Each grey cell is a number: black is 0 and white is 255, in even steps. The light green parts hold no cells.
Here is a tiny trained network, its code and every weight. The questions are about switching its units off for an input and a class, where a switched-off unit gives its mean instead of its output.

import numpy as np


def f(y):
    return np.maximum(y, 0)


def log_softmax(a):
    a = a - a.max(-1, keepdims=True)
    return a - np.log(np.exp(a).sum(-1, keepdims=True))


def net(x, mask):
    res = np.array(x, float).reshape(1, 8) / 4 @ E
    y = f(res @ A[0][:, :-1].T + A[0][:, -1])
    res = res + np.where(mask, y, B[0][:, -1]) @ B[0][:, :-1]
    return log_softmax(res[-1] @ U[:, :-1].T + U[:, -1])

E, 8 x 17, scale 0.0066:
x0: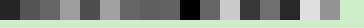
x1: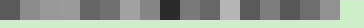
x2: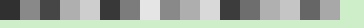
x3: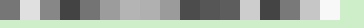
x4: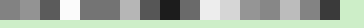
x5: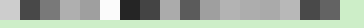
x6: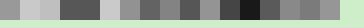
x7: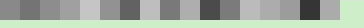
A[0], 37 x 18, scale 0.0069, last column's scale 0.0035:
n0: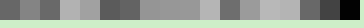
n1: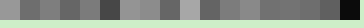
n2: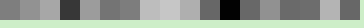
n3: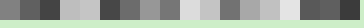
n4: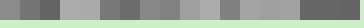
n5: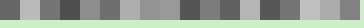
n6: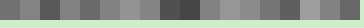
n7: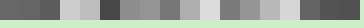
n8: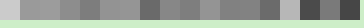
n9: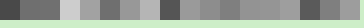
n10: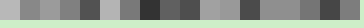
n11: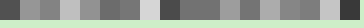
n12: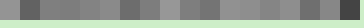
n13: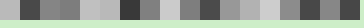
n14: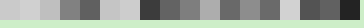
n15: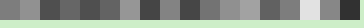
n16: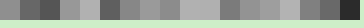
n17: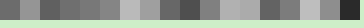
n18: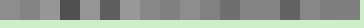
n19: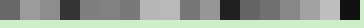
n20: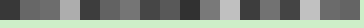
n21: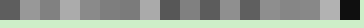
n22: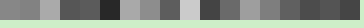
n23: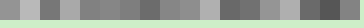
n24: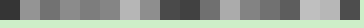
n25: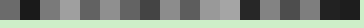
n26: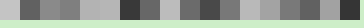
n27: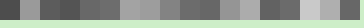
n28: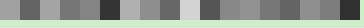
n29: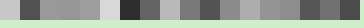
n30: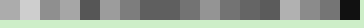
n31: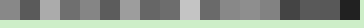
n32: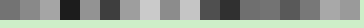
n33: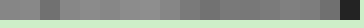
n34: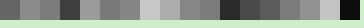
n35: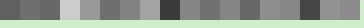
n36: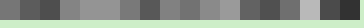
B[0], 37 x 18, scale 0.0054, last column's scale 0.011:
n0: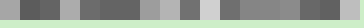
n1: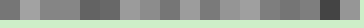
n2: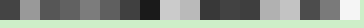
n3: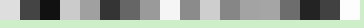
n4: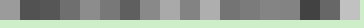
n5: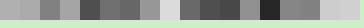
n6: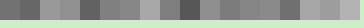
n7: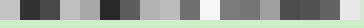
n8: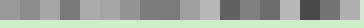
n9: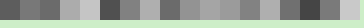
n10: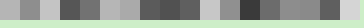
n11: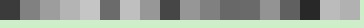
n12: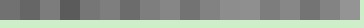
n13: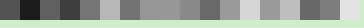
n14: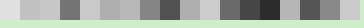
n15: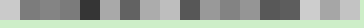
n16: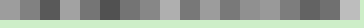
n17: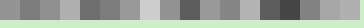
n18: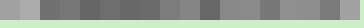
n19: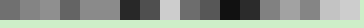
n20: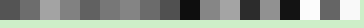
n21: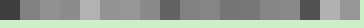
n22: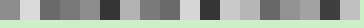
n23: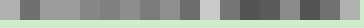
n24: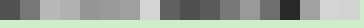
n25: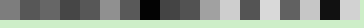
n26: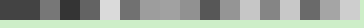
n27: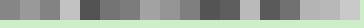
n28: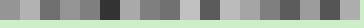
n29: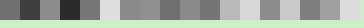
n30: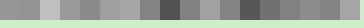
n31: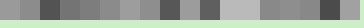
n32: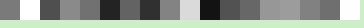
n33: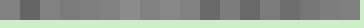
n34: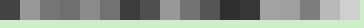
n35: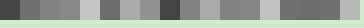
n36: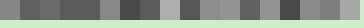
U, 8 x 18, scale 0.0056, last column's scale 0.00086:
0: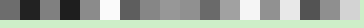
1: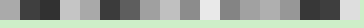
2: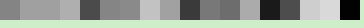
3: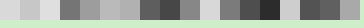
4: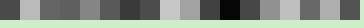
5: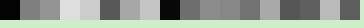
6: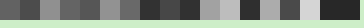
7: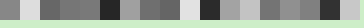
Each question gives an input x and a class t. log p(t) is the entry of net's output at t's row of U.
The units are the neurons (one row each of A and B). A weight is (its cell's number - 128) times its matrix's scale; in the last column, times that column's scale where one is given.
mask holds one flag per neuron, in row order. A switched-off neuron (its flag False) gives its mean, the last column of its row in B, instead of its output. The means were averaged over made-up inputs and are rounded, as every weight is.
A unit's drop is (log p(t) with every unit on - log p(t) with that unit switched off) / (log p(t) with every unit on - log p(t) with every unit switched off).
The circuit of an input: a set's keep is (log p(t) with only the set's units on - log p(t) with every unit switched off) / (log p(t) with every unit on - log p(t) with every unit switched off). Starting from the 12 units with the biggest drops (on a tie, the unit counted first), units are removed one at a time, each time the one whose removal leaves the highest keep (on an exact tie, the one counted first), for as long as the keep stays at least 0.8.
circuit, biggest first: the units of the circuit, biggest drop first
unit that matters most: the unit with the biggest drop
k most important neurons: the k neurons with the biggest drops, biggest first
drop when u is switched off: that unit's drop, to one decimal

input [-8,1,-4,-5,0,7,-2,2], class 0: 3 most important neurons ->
[n29; n13; n26]
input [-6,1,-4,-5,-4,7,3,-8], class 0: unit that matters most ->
n29
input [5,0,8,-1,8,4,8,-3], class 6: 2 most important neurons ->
[n20; n25]
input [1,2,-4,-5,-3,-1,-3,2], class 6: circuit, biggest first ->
[n25; n3]
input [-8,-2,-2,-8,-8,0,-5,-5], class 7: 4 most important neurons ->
[n22; n32; n28; n31]
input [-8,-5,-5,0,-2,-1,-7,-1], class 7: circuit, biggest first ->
[n22; n28]
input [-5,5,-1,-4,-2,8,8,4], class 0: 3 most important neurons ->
[n13; n29; n26]
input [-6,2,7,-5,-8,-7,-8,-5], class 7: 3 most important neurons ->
[n32; n22; n28]
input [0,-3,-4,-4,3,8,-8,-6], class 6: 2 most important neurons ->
[n25; n10]
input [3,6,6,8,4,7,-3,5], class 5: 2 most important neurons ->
[n11; n24]
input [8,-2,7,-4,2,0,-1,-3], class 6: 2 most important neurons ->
[n20; n25]
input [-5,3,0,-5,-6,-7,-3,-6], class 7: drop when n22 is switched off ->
0.2
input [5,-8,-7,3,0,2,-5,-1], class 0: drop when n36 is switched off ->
-0.1
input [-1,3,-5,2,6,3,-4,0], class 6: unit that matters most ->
n5
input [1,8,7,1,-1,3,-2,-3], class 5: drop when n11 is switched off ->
0.2
